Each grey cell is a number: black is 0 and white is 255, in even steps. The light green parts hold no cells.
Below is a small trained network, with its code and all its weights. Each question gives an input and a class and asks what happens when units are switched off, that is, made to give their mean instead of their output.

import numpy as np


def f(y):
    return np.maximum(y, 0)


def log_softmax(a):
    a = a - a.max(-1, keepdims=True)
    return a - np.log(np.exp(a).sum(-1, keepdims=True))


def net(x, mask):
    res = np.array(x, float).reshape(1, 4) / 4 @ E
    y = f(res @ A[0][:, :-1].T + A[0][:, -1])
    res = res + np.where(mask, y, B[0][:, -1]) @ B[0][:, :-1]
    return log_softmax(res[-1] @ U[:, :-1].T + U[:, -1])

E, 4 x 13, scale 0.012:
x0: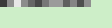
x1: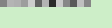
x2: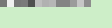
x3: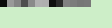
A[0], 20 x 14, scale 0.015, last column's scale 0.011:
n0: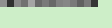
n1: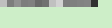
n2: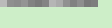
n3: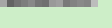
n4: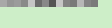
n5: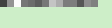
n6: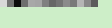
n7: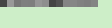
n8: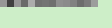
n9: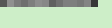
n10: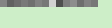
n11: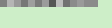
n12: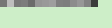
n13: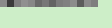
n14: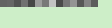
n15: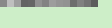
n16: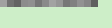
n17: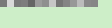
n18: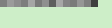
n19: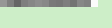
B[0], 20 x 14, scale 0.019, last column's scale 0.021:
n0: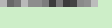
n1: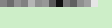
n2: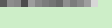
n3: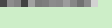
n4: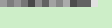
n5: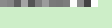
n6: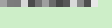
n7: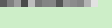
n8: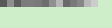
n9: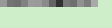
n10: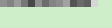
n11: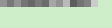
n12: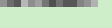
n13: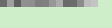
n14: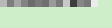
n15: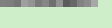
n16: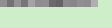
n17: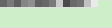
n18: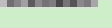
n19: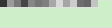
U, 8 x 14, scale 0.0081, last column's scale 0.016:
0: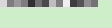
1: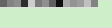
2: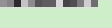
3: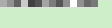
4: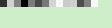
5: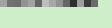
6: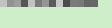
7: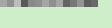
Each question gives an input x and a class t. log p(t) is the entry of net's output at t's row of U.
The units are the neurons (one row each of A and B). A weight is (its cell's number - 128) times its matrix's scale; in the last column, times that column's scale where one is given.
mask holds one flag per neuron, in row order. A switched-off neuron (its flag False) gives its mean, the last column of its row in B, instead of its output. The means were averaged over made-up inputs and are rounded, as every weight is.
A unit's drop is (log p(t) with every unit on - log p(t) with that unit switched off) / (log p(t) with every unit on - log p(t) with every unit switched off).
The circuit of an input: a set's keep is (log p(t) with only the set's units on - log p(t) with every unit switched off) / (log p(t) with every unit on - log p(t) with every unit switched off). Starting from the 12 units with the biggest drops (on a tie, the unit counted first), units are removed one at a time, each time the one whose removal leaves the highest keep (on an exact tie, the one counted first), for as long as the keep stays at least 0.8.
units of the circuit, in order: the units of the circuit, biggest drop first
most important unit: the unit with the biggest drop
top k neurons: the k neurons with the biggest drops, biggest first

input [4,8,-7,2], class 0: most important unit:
n4
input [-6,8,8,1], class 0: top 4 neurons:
(n4 n11 n18 n8)
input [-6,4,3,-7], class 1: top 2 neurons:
(n2 n1)
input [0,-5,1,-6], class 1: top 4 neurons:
(n1 n4 n2 n11)
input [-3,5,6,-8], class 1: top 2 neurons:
(n1 n2)
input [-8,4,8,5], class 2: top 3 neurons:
(n17 n5 n12)
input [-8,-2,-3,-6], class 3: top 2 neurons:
(n6 n7)
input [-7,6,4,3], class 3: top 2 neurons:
(n6 n14)
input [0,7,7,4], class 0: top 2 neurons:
(n11 n4)
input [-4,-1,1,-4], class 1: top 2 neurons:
(n5 n2)
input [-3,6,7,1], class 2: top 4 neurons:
(n17 n14 n12 n10)
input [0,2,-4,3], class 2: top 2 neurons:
(n1 n3)
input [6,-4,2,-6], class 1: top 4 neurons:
(n1 n6 n2 n3)
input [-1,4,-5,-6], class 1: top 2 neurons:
(n1 n17)
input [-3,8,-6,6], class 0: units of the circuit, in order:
(n4)
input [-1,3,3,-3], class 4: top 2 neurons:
(n14 n0)
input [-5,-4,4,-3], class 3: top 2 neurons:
(n6 n4)
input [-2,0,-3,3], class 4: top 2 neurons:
(n1 n12)
